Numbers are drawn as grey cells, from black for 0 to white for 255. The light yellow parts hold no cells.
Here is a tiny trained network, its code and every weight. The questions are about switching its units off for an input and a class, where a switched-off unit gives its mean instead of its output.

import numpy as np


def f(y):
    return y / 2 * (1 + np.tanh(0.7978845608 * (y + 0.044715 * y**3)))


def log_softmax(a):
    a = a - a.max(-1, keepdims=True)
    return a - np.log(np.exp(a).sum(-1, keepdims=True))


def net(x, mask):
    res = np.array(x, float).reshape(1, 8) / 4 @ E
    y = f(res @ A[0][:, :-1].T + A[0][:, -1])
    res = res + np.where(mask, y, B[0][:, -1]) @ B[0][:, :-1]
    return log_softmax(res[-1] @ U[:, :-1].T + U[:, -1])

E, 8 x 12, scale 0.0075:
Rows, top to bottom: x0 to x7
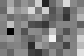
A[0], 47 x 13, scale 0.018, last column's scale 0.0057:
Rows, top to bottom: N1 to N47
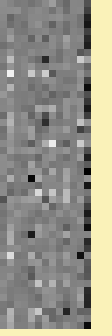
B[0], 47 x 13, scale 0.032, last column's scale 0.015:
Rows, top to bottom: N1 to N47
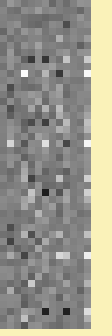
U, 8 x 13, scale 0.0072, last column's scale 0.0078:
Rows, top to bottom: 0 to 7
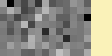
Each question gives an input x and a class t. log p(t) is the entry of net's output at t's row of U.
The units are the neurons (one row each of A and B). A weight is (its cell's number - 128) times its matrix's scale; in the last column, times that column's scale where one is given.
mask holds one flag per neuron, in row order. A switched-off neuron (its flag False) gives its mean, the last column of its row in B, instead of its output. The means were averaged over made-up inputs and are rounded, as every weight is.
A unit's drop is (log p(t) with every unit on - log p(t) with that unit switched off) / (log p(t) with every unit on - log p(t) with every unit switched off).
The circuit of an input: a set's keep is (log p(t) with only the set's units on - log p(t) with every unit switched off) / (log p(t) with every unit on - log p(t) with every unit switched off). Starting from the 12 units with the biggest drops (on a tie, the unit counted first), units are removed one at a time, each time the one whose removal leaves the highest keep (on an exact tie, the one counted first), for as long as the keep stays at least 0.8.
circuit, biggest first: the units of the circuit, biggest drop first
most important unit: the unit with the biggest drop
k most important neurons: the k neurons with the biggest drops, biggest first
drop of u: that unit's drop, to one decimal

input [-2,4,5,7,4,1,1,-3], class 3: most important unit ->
N28
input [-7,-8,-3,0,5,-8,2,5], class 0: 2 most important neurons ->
N21; N28
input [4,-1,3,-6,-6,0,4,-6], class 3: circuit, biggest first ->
N45; N11
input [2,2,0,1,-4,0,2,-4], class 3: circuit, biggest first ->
N11; N45
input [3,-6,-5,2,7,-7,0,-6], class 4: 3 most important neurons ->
N28; N21; N26
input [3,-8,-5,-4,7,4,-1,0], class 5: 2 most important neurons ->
N21; N9
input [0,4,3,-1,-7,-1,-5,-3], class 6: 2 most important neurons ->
N11; N37
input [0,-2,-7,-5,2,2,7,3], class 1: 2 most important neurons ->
N21; N45
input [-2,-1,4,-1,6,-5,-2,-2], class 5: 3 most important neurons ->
N11; N9; N18
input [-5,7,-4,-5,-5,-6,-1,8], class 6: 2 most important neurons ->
N45; N26
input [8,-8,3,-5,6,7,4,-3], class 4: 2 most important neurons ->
N28; N41
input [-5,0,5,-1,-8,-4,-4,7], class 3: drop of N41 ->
0.1
